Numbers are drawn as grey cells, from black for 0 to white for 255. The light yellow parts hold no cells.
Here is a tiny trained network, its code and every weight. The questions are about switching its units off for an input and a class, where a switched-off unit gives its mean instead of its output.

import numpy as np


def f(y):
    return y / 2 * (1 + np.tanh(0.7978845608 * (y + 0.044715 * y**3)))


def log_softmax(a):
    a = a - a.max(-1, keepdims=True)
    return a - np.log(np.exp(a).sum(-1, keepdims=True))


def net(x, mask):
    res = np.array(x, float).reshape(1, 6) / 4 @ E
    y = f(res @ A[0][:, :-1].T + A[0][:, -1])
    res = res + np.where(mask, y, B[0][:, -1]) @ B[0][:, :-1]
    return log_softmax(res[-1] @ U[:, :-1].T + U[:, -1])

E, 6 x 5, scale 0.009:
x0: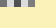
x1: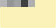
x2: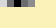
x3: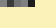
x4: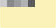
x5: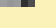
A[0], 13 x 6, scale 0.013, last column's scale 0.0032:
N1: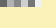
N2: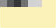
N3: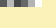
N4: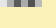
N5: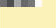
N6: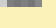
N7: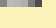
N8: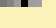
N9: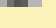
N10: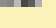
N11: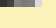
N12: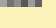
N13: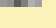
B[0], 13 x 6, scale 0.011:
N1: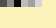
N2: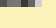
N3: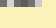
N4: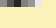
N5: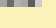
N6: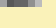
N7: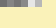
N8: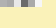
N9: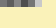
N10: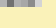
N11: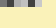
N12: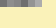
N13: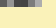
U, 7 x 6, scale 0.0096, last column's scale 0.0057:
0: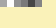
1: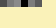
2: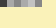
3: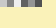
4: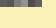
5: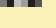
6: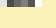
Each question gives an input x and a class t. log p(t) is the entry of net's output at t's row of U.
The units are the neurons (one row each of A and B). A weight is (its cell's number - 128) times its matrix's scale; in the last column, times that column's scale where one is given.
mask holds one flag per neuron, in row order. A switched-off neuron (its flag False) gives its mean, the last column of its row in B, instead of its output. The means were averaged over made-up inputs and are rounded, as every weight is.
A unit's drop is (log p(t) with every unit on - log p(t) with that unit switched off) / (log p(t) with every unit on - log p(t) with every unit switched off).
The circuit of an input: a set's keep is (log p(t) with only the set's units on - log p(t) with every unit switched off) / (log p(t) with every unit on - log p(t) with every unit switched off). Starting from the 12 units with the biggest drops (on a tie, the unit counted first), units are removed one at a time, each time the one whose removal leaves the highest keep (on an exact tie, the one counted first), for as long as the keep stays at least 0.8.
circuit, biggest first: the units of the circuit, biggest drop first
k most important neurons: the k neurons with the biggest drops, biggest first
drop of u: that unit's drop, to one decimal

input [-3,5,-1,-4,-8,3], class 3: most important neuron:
N8
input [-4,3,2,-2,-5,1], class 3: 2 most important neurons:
N8, N1
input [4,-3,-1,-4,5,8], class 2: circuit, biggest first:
N7, N1
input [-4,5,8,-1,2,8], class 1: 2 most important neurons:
N2, N9
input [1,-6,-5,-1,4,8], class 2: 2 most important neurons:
N7, N1
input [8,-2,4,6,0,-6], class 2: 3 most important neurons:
N1, N11, N5
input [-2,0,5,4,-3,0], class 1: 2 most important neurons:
N2, N10
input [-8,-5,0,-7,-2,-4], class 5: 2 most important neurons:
N11, N7
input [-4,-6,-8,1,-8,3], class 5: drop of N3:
0.0
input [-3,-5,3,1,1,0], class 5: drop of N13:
0.1
